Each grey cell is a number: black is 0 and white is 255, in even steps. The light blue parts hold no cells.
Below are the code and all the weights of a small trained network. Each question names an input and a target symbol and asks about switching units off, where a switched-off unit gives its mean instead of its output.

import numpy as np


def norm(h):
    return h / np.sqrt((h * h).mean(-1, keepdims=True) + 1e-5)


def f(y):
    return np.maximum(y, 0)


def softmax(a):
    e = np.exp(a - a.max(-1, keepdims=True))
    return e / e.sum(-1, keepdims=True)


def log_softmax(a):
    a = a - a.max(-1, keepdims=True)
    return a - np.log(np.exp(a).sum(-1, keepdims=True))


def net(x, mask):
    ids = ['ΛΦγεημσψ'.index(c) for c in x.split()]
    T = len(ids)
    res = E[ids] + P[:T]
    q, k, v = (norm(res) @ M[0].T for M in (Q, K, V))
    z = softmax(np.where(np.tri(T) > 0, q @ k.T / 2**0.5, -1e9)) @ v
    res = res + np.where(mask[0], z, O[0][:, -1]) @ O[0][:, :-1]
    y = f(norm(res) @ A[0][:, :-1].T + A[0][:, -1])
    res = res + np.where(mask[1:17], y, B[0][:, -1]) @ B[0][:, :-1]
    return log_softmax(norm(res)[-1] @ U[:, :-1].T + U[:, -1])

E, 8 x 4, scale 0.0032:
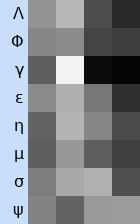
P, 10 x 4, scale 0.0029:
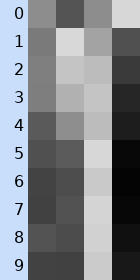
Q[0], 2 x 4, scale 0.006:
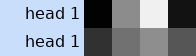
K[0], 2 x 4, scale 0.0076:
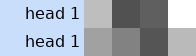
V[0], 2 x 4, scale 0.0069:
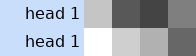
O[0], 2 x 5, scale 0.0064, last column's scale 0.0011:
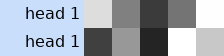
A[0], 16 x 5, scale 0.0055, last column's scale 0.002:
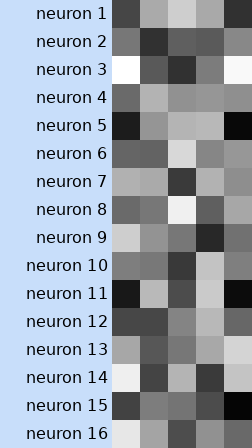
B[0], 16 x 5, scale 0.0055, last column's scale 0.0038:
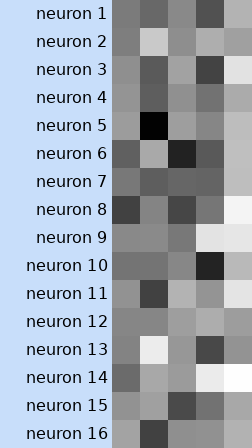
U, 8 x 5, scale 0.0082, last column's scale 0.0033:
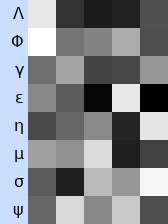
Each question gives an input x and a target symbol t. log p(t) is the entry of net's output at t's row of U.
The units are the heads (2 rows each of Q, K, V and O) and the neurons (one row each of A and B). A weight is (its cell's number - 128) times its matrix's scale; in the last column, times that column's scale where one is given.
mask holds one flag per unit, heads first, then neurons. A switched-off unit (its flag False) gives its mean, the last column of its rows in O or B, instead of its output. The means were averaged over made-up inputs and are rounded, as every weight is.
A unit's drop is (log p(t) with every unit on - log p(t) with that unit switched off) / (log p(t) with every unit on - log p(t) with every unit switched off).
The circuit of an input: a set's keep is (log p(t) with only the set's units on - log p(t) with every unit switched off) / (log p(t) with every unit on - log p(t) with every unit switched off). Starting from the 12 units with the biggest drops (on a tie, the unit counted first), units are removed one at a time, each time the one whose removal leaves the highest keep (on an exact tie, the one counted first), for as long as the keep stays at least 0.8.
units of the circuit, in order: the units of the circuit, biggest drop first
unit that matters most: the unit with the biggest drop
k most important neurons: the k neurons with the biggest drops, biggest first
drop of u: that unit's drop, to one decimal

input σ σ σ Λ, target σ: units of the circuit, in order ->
head 1; neuron 11
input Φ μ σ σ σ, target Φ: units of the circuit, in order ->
head 1; neuron 14
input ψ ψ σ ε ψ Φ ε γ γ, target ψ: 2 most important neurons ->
neuron 9; neuron 14
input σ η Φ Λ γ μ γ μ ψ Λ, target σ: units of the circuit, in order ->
head 1; neuron 5
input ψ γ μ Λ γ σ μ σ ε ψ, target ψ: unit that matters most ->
neuron 14
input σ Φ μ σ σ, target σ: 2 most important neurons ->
neuron 5; neuron 11
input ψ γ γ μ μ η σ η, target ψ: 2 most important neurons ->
neuron 14; neuron 9
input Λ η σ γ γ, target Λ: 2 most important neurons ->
neuron 14; neuron 8
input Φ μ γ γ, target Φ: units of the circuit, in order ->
head 1; neuron 9; neuron 14
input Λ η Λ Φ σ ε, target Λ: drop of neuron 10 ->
-0.1
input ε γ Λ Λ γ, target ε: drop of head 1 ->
0.7
